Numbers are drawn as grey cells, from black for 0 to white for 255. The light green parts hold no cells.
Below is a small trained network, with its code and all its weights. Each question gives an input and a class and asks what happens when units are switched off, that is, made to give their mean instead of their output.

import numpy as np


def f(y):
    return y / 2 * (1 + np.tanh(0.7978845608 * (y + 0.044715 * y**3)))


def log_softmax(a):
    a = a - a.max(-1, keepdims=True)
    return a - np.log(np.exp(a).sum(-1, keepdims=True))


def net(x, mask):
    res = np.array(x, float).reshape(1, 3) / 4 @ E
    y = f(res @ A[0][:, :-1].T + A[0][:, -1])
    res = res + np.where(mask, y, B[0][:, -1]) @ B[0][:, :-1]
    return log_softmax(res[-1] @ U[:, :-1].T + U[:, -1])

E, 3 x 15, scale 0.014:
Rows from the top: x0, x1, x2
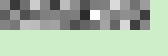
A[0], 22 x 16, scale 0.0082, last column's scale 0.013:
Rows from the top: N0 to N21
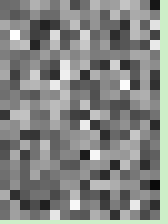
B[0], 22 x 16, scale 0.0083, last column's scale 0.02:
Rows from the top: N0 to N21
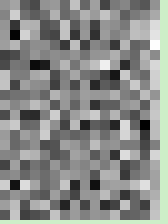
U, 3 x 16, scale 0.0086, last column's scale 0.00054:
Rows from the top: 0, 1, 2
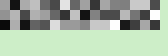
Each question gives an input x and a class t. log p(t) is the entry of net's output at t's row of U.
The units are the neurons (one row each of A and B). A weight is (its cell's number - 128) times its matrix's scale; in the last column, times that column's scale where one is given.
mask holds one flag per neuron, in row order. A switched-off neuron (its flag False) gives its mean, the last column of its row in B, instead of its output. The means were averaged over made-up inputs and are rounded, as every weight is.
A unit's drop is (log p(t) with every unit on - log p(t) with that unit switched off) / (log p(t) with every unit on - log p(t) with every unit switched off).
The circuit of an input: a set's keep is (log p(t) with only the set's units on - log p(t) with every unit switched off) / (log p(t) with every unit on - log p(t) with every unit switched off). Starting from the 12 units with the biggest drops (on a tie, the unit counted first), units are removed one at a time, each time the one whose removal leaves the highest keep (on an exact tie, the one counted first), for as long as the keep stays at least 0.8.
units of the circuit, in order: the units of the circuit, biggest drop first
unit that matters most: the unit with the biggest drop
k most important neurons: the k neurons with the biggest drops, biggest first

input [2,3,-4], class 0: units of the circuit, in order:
N4
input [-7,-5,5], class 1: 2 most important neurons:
N12, N4
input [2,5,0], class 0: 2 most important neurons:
N4, N18
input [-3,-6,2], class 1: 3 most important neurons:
N12, N2, N4
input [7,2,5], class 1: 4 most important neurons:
N3, N7, N2, N0
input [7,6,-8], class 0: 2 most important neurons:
N18, N2
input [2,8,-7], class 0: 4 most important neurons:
N18, N2, N4, N12
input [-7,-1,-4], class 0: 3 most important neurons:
N3, N2, N12
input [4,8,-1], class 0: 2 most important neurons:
N18, N4
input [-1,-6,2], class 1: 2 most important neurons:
N12, N2
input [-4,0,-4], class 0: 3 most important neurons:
N3, N2, N12
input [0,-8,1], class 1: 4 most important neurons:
N12, N2, N3, N18
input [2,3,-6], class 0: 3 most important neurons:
N2, N4, N12
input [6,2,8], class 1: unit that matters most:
N3
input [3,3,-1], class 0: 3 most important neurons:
N4, N12, N20
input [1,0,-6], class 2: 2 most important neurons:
N3, N8
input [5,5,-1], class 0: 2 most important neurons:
N18, N4
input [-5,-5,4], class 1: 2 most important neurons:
N12, N4
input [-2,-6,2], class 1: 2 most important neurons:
N12, N2
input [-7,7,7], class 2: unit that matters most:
N11
